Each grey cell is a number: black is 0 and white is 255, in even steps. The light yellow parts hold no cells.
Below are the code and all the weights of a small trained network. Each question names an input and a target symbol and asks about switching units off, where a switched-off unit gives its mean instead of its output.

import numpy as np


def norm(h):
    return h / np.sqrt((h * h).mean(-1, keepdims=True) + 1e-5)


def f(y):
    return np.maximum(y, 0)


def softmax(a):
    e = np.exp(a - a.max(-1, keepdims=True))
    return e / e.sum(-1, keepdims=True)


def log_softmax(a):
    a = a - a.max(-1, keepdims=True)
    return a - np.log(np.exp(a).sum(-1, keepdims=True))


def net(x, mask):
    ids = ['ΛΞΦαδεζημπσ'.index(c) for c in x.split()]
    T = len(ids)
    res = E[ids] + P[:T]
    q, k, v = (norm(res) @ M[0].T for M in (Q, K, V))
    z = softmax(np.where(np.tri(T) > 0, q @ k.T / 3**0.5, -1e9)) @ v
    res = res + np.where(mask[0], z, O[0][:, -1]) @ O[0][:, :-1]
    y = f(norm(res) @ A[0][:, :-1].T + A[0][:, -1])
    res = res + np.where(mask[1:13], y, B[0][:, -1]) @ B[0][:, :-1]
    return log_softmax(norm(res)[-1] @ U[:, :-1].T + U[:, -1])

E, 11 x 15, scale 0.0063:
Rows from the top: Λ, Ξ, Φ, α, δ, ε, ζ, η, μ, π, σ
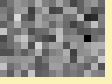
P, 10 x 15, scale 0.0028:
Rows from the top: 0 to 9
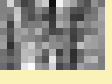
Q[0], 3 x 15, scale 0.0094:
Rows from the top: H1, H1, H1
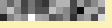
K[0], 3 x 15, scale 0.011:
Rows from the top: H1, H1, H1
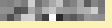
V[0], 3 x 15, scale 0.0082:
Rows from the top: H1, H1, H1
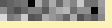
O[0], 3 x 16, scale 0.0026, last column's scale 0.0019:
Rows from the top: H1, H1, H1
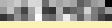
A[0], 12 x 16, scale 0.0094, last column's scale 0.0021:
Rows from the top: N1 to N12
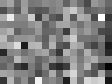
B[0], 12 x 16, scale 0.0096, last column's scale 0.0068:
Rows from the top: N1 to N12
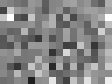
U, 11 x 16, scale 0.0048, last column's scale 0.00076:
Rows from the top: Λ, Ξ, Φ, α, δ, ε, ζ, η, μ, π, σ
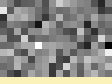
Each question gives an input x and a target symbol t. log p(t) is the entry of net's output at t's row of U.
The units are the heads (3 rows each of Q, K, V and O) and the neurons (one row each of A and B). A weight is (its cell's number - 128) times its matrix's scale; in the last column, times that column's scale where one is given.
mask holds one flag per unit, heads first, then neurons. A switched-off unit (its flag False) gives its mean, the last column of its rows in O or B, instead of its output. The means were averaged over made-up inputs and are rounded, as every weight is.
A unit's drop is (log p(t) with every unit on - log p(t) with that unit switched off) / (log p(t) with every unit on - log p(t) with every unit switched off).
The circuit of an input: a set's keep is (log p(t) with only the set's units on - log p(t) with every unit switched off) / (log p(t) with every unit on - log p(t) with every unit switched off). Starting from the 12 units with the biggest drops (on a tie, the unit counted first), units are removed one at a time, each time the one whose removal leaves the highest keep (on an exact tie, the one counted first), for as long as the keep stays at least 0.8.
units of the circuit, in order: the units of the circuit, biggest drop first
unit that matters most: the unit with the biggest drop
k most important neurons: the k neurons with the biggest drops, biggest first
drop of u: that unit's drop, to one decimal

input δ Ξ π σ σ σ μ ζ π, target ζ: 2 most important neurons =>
[N12; N3]
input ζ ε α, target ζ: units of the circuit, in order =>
[H1; N3; N12; N9]
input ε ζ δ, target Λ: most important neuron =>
[N3]
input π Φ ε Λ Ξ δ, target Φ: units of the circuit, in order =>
[H1; N2; N12; N3]
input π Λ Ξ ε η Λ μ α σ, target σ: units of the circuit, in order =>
[H1; N10]
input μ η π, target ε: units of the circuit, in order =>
[N5; H1; N3; N12]
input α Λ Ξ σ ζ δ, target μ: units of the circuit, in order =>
[H1; N11; N3]
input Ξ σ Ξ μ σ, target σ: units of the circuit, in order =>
[N10; H1]
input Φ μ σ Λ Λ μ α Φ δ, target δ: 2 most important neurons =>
[N7; N3]
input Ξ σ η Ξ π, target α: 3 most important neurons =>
[N6; N3; N4]
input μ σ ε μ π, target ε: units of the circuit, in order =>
[N5; H1; N3]
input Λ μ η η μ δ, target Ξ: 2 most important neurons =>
[N12; N3]
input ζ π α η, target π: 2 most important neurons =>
[N8; N3]
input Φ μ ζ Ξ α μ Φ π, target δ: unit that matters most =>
H1
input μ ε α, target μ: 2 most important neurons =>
[N12; N3]
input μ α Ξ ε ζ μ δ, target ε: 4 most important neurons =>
[N5; N3; N12; N10]
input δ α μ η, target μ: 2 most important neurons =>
[N3; N10]
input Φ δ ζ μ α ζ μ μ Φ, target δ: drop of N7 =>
0.3
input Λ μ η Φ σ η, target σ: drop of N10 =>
0.4
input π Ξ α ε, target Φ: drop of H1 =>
0.0
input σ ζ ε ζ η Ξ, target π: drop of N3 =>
0.1
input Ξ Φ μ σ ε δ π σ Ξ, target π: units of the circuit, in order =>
[N8]
